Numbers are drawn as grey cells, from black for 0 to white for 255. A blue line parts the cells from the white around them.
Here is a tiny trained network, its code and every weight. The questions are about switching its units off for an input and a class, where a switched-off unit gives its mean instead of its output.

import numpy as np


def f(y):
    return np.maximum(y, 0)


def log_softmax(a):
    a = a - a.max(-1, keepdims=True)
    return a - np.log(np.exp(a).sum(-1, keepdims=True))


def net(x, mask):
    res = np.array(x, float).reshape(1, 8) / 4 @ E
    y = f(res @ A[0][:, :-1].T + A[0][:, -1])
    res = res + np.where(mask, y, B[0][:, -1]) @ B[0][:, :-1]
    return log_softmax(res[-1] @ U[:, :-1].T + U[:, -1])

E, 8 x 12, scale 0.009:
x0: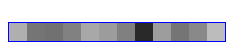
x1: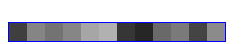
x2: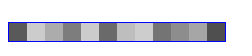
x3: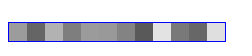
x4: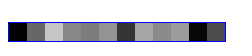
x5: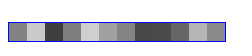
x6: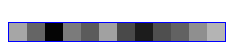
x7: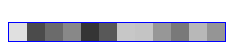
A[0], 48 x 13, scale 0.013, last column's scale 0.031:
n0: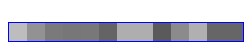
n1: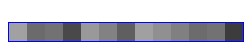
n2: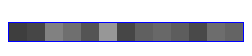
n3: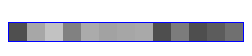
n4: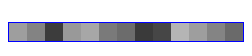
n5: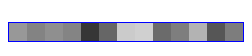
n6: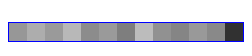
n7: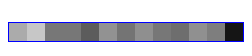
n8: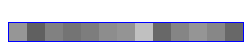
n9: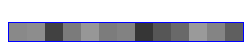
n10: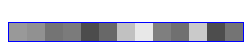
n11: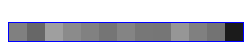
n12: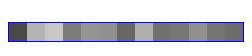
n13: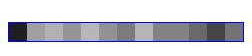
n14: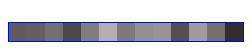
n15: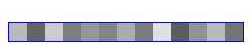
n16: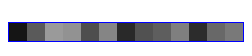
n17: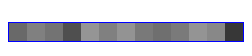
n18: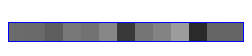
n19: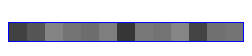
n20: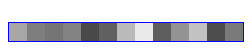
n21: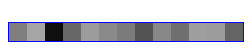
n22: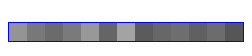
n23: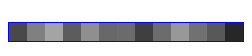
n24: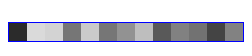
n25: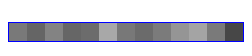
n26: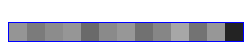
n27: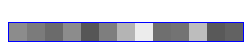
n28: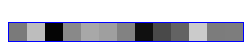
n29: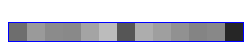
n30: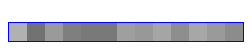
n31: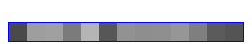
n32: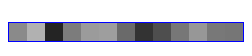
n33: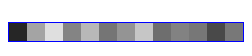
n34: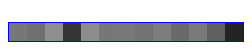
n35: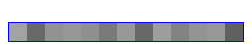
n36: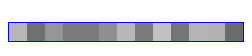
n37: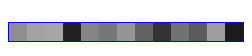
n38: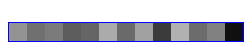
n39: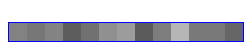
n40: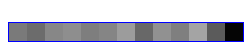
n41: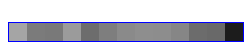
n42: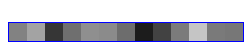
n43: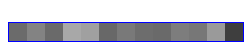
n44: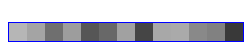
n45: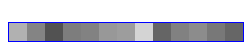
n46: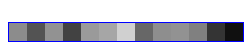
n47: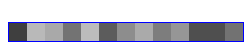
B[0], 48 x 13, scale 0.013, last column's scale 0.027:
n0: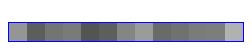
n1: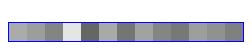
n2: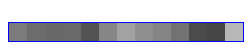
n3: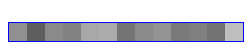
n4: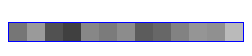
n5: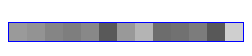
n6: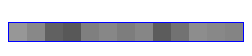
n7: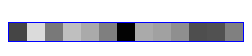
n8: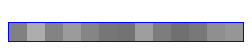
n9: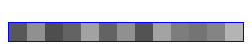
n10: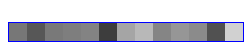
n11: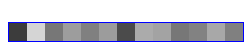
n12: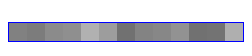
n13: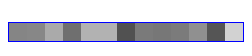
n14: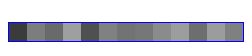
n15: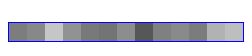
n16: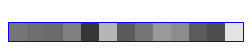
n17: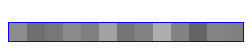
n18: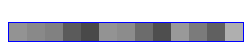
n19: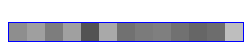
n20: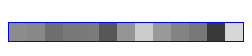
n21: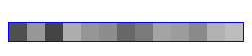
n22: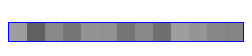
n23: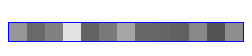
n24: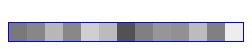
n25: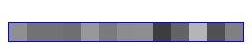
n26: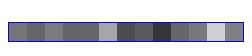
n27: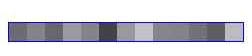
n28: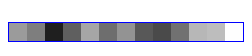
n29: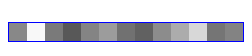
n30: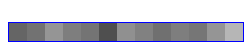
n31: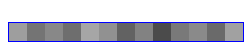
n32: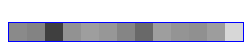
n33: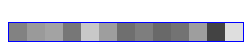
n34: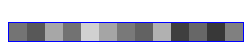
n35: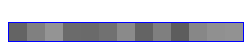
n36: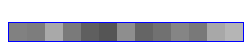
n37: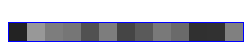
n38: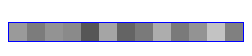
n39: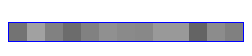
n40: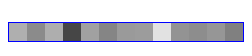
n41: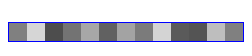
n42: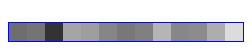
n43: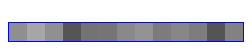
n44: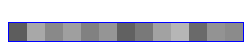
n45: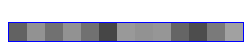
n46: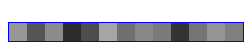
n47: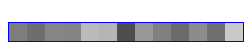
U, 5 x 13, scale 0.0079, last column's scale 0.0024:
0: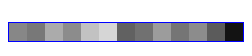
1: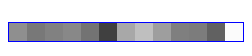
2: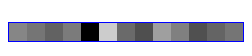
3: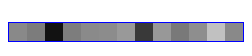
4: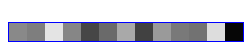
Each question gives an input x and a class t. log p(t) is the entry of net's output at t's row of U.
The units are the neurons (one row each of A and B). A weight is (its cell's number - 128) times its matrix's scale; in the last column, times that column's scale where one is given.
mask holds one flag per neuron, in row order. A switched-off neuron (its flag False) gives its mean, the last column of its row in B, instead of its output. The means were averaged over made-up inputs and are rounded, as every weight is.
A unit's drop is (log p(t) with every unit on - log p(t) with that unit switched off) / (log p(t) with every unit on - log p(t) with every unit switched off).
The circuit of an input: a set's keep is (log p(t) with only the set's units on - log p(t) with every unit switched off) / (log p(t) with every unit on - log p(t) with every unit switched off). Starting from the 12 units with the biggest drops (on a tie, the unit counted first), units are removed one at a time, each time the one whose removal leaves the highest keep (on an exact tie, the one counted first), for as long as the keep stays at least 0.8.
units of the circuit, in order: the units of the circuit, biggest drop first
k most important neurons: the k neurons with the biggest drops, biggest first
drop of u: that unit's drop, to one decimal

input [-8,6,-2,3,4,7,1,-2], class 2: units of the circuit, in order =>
(n16)
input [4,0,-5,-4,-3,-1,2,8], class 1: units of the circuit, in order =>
(n20, n5)
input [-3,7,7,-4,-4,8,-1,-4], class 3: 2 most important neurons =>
(n28, n42)
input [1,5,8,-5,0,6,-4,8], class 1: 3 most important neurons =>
(n10, n20, n27)
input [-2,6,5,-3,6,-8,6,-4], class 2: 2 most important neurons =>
(n16, n2)
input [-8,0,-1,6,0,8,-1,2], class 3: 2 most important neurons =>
(n13, n33)
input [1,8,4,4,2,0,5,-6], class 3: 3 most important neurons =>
(n28, n32, n42)
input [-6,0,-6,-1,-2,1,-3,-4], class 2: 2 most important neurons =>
(n24, n33)
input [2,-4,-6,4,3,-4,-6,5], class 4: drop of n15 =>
0.4
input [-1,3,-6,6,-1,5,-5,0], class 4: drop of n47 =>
0.0
